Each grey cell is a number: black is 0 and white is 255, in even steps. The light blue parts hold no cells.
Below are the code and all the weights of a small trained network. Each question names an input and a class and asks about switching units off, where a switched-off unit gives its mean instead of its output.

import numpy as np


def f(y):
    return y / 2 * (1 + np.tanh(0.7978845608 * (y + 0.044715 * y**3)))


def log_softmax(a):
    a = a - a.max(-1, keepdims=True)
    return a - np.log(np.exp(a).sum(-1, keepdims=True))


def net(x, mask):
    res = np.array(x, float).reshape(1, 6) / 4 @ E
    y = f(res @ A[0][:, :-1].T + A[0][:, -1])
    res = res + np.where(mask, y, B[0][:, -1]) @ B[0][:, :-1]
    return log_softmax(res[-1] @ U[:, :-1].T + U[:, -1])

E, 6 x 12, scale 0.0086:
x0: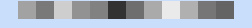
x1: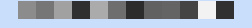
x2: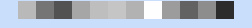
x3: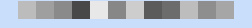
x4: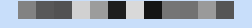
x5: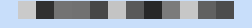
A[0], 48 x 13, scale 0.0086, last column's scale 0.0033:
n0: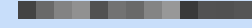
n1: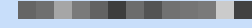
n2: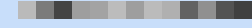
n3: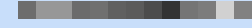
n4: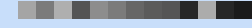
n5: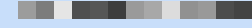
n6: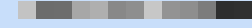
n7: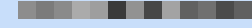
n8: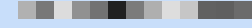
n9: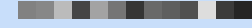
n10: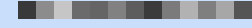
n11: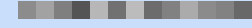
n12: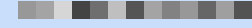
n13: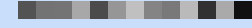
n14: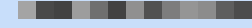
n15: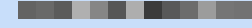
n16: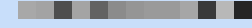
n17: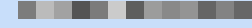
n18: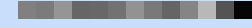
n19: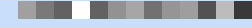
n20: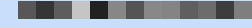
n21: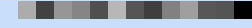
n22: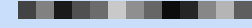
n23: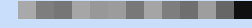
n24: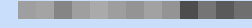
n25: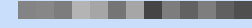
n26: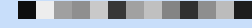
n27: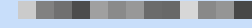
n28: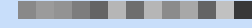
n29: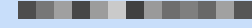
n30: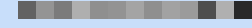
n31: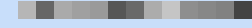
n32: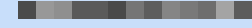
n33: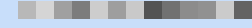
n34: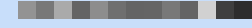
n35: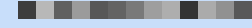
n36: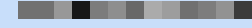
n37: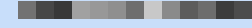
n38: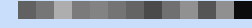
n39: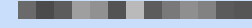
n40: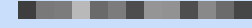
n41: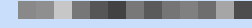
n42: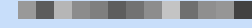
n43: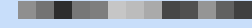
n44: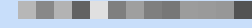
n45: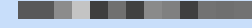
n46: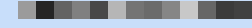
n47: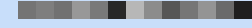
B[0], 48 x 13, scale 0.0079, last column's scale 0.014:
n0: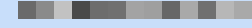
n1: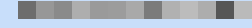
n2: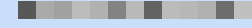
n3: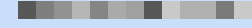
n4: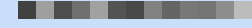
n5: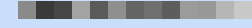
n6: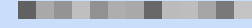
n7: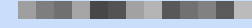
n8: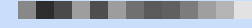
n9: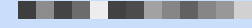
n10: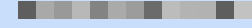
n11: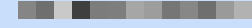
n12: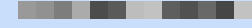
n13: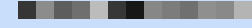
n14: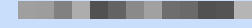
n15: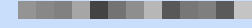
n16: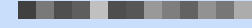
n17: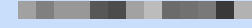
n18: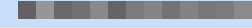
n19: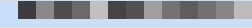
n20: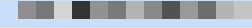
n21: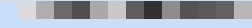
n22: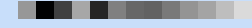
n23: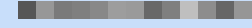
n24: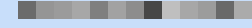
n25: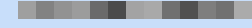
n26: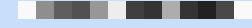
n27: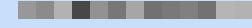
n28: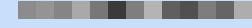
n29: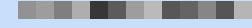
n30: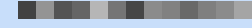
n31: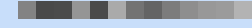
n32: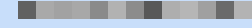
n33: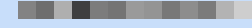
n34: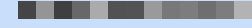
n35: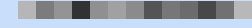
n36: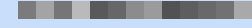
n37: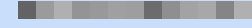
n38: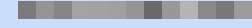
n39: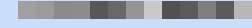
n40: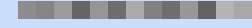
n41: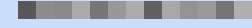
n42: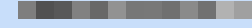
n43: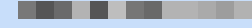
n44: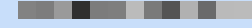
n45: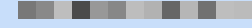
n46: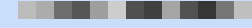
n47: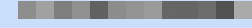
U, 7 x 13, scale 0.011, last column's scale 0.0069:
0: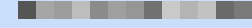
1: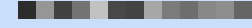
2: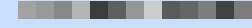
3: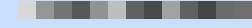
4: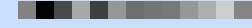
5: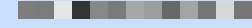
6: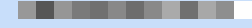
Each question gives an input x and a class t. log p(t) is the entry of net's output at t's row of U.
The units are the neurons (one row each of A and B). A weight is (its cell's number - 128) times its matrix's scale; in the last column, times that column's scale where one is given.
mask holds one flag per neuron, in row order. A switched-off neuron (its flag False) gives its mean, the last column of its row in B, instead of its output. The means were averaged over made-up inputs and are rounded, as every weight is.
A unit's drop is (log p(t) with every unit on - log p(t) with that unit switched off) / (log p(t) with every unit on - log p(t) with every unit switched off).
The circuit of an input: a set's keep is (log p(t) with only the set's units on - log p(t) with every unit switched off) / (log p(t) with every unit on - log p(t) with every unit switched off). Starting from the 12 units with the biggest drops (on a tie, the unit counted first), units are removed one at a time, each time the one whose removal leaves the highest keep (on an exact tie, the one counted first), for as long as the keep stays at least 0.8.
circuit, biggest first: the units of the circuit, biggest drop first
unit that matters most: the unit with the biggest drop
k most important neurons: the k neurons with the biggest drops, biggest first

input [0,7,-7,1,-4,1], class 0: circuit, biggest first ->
(n10)
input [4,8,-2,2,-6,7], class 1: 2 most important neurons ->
(n9 n26)
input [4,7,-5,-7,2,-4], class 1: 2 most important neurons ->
(n9 n34)
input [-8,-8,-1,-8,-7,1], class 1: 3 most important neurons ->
(n13 n16 n19)
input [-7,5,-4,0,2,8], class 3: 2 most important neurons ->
(n21 n46)
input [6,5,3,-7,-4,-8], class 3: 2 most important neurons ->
(n26 n35)
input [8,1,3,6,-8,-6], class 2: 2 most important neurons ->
(n12 n17)
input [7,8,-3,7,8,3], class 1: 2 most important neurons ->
(n9 n34)
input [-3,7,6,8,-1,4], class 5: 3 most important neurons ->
(n44 n27 n11)
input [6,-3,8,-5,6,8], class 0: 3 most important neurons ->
(n6 n2 n26)
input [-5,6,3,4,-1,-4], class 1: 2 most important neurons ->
(n9 n4)
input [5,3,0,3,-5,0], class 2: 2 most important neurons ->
(n12 n22)
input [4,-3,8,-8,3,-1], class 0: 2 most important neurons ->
(n6 n2)
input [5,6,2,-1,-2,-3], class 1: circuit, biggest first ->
(n9)
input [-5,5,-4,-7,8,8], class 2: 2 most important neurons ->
(n15 n26)
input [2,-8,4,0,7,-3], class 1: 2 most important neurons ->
(n19 n13)
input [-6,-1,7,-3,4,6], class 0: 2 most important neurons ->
(n26 n2)
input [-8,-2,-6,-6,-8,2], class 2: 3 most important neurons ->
(n29 n12 n17)
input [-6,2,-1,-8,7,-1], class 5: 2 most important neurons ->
(n20 n45)
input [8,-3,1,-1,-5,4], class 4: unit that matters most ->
n8
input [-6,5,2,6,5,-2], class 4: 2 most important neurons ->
(n22 n43)
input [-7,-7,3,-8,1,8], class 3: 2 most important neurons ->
(n46 n21)
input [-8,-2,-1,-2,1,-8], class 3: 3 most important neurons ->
(n26 n35 n8)
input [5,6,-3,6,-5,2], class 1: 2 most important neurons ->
(n9 n34)
